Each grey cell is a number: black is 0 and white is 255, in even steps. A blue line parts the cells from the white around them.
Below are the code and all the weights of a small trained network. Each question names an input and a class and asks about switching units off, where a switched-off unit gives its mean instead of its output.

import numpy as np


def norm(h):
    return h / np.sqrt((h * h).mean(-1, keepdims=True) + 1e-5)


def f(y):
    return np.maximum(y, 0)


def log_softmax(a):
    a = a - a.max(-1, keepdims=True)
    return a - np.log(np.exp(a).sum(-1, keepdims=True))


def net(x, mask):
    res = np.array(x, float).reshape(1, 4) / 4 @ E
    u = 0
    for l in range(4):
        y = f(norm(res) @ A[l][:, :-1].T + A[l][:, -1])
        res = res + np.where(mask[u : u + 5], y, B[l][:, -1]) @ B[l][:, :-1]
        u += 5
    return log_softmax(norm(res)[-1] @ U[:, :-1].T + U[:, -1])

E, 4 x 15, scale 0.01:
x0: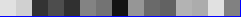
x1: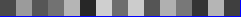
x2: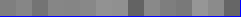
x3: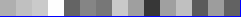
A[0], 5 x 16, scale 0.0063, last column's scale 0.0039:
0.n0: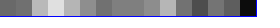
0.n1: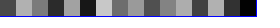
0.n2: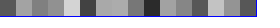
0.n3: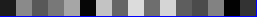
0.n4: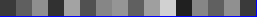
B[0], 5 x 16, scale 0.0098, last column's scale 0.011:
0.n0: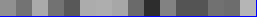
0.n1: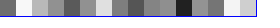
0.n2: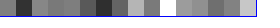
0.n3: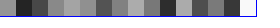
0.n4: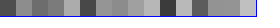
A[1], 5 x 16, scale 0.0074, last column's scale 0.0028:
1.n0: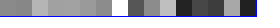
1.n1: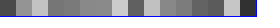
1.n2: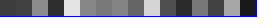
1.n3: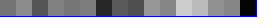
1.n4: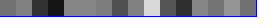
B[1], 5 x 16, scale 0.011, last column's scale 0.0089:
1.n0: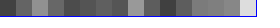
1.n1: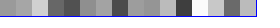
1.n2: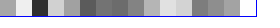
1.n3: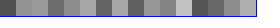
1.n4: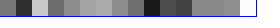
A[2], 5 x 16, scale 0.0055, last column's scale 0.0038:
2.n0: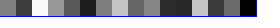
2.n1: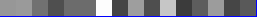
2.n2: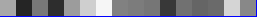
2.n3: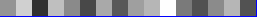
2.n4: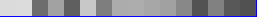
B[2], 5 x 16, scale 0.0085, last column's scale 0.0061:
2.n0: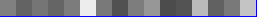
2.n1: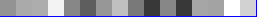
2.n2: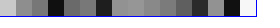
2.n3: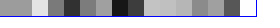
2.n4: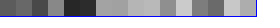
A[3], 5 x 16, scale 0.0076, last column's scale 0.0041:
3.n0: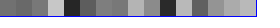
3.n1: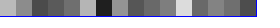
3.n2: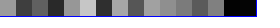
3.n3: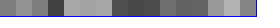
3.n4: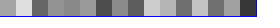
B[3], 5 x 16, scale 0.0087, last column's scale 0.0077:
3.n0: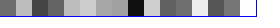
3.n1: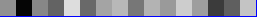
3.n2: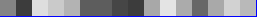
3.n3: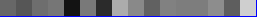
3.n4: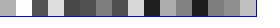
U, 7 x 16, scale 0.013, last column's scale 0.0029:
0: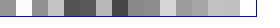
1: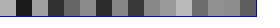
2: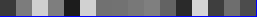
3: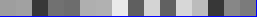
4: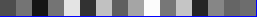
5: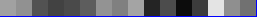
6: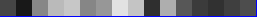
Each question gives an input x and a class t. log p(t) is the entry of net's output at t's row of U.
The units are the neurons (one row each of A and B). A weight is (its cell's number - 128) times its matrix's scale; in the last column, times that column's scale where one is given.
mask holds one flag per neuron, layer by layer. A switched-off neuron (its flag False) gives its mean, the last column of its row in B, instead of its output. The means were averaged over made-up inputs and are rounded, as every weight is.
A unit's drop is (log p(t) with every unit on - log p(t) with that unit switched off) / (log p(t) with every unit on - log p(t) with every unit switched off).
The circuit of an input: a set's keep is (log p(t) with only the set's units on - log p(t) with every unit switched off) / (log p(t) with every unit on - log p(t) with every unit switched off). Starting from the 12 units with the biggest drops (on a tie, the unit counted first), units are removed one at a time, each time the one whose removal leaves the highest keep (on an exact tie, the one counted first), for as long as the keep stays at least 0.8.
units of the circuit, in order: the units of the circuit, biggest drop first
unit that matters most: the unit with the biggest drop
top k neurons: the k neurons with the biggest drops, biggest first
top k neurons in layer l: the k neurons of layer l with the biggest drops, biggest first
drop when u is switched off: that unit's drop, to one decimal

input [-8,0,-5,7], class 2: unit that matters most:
1.n0
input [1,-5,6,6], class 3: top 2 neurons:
0.n1, 1.n4
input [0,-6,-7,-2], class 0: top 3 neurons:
0.n3, 1.n2, 3.n4
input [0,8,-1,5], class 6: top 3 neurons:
1.n2, 0.n3, 1.n1
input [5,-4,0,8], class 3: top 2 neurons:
1.n2, 0.n1
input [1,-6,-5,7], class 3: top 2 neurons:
0.n1, 1.n4
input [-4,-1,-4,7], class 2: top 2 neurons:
0.n3, 1.n0
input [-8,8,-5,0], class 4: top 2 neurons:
0.n3, 0.n4
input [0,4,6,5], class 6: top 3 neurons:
1.n2, 0.n3, 0.n2
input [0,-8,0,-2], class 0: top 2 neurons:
0.n3, 3.n4
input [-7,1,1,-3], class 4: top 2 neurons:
0.n1, 0.n4
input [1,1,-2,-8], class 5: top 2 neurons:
1.n4, 0.n3
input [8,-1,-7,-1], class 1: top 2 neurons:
1.n2, 0.n1
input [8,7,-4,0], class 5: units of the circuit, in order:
1.n2
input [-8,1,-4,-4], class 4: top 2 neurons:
0.n1, 0.n4
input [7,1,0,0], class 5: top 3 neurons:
1.n2, 0.n3, 0.n2
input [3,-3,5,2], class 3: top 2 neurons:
1.n4, 0.n1
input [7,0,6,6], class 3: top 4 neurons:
0.n1, 1.n2, 1.n1, 3.n0
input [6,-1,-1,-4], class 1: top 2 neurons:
0.n1, 2.n2
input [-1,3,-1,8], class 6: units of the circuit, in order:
1.n2
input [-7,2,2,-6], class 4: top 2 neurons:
0.n1, 0.n4
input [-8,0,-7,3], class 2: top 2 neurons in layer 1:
1.n0, 1.n1
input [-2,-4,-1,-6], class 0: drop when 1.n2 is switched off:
1.3
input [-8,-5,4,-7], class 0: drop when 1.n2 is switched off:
1.2
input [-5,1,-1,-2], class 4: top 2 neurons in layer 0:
0.n1, 0.n3
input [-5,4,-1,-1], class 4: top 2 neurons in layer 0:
0.n3, 0.n4
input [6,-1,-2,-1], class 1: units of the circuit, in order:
0.n1
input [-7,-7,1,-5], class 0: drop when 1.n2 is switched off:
1.2
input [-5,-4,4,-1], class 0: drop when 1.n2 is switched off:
0.8
